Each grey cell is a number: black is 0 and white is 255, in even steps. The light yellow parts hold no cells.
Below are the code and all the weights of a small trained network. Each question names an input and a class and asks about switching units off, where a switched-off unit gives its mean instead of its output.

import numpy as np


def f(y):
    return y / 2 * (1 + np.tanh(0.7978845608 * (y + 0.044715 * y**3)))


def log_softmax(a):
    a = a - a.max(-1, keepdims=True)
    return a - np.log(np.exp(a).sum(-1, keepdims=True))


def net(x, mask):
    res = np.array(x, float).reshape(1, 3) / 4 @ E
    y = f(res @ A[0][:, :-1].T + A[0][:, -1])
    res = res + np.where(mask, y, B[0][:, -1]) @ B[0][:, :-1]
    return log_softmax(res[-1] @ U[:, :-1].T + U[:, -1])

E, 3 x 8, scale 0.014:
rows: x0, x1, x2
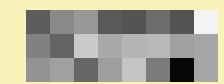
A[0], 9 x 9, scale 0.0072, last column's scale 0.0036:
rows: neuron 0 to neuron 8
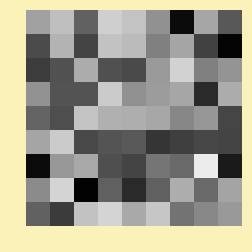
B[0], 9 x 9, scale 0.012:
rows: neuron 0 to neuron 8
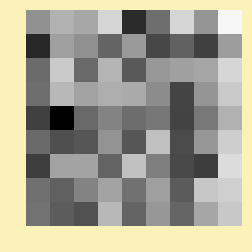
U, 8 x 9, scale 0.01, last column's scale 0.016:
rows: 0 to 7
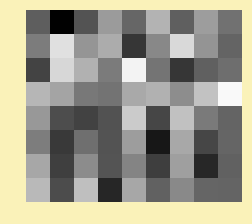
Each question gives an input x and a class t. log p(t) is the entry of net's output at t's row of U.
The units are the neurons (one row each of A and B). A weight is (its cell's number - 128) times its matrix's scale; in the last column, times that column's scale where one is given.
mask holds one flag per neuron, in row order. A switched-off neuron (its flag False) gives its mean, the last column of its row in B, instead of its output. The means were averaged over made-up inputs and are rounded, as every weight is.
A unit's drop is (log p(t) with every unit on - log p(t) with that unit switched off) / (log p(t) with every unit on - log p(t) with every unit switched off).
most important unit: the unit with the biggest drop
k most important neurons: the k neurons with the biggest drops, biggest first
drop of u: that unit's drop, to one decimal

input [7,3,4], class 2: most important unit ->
neuron 6
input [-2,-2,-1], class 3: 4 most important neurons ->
[neuron 6; neuron 0; neuron 4; neuron 8]
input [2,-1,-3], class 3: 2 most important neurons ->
[neuron 0; neuron 1]
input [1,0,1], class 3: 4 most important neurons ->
[neuron 0; neuron 6; neuron 4; neuron 1]
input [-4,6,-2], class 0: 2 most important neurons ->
[neuron 4; neuron 8]
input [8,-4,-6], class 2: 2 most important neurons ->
[neuron 6; neuron 0]
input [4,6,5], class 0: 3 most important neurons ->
[neuron 4; neuron 8; neuron 2]
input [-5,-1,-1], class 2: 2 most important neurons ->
[neuron 0; neuron 3]
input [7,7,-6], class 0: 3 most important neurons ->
[neuron 4; neuron 0; neuron 8]
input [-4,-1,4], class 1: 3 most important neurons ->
[neuron 6; neuron 0; neuron 4]
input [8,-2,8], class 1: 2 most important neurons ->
[neuron 0; neuron 3]
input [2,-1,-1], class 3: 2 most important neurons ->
[neuron 0; neuron 4]
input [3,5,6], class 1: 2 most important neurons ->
[neuron 0; neuron 5]
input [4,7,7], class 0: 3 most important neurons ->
[neuron 4; neuron 8; neuron 2]
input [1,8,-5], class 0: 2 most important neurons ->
[neuron 4; neuron 0]
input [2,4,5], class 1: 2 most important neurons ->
[neuron 0; neuron 5]
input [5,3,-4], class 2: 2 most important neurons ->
[neuron 0; neuron 6]
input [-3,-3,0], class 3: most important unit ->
neuron 6
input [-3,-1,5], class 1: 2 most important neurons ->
[neuron 0; neuron 6]
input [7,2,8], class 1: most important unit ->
neuron 0
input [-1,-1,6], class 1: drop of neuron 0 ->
0.5
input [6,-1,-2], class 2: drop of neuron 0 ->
0.1
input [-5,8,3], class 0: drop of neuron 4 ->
0.3
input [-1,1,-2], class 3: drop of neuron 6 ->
0.4
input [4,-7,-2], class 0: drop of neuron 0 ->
0.0
